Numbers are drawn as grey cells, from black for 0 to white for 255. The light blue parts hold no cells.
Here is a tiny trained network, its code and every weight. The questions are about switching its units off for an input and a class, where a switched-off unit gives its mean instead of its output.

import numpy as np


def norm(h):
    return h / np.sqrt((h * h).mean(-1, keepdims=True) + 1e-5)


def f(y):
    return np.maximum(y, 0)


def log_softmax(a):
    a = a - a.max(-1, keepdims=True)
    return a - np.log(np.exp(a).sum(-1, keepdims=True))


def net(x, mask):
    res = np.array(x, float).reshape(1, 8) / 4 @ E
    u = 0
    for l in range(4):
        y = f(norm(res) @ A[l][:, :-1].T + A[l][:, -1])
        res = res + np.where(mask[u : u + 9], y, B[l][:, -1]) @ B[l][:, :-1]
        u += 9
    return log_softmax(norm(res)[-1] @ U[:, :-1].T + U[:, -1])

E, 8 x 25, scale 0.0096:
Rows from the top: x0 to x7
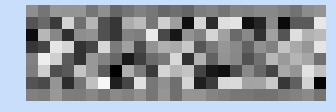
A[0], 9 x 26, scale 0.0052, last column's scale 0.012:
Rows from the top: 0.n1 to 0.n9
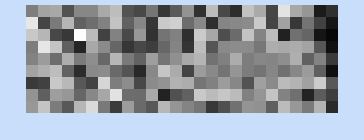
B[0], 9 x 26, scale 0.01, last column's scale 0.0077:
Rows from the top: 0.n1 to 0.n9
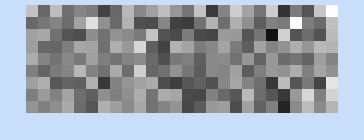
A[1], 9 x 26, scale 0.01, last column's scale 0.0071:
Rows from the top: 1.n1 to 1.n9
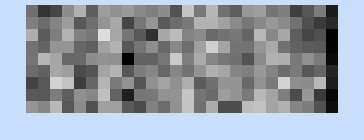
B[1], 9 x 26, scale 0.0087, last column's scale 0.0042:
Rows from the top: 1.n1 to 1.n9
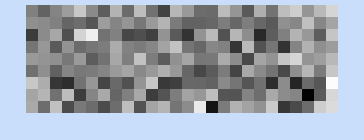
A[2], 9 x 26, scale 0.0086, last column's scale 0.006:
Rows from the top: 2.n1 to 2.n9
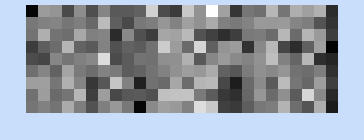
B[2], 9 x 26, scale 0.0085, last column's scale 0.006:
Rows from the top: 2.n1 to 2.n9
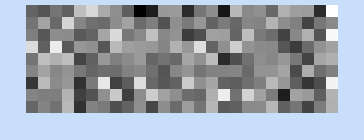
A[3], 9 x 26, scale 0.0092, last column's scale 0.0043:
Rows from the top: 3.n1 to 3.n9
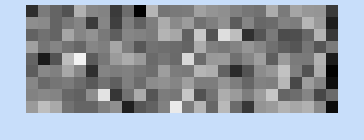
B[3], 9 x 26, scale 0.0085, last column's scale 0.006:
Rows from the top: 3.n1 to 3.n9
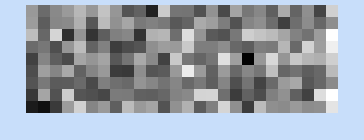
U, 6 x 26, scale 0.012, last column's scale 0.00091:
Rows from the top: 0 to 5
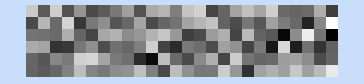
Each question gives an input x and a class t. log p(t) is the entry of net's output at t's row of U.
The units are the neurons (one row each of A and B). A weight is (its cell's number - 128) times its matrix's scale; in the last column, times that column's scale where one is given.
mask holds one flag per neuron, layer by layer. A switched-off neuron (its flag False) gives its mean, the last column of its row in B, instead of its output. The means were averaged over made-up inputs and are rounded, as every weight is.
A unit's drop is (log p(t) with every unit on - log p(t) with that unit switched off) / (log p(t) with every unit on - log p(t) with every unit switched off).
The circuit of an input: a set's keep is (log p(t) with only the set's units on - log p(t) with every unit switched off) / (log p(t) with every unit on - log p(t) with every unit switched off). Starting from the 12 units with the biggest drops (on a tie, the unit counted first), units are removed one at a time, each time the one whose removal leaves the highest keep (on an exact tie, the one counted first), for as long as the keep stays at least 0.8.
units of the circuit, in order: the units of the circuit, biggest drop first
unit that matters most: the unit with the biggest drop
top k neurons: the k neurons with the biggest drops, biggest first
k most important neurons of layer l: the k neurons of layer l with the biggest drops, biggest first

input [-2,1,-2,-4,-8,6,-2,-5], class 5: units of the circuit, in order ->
[3.n5]
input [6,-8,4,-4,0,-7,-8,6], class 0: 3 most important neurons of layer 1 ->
[1.n9, 1.n8, 1.n6]
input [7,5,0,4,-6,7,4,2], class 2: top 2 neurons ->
[0.n1, 2.n3]
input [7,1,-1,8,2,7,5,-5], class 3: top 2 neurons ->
[1.n7, 0.n8]
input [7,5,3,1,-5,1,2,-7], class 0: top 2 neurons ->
[3.n3, 2.n4]
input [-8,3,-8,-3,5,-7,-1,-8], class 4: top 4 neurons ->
[0.n2, 1.n3, 2.n3, 0.n9]
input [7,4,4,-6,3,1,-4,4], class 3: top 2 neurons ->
[0.n3, 0.n1]
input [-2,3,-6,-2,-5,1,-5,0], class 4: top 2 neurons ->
[1.n3, 0.n2]
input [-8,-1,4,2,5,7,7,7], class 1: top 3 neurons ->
[1.n8, 3.n8, 0.n8]
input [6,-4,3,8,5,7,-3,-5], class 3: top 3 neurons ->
[1.n7, 0.n7, 0.n8]
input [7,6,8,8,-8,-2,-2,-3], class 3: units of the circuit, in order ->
[1.n7, 0.n1]
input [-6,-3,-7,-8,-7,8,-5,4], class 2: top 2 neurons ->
[2.n3, 0.n7]
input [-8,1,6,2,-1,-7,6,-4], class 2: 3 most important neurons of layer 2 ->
[2.n7, 2.n1, 2.n9]
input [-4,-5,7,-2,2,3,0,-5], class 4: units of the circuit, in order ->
[2.n1]
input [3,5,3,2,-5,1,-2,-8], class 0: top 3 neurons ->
[3.n3, 2.n4, 0.n4]
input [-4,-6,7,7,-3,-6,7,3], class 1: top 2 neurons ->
[3.n8, 1.n8]
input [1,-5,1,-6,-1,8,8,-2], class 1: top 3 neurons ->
[1.n8, 3.n8, 0.n8]
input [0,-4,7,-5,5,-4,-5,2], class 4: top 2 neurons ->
[2.n1, 0.n7]
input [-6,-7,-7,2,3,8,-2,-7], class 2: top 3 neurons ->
[2.n3, 0.n9, 2.n8]
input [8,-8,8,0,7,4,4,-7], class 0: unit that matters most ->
1.n9
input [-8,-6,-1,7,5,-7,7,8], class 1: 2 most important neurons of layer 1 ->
[1.n8, 1.n1]
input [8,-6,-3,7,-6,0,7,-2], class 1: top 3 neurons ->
[1.n8, 3.n8, 0.n3]
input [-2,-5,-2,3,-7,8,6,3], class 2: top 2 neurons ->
[2.n3, 2.n8]
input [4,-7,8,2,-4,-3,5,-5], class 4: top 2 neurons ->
[2.n1, 3.n1]
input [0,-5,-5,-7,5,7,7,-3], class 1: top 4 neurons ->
[1.n8, 3.n8, 0.n8, 0.n7]
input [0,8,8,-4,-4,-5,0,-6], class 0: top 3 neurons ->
[3.n3, 2.n4, 0.n2]
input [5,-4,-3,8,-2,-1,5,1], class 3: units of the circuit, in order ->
[1.n7]
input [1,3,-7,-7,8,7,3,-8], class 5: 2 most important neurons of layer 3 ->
[3.n9, 3.n1]
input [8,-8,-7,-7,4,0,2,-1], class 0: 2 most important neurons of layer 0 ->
[0.n1, 0.n7]
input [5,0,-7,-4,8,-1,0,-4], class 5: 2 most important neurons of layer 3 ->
[3.n9, 3.n1]
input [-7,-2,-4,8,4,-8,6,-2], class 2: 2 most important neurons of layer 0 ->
[0.n8, 0.n3]
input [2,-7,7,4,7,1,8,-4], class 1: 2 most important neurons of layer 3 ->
[3.n8, 3.n3]
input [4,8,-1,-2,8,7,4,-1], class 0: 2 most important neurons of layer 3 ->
[3.n3, 3.n5]
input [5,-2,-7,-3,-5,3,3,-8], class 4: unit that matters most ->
1.n3
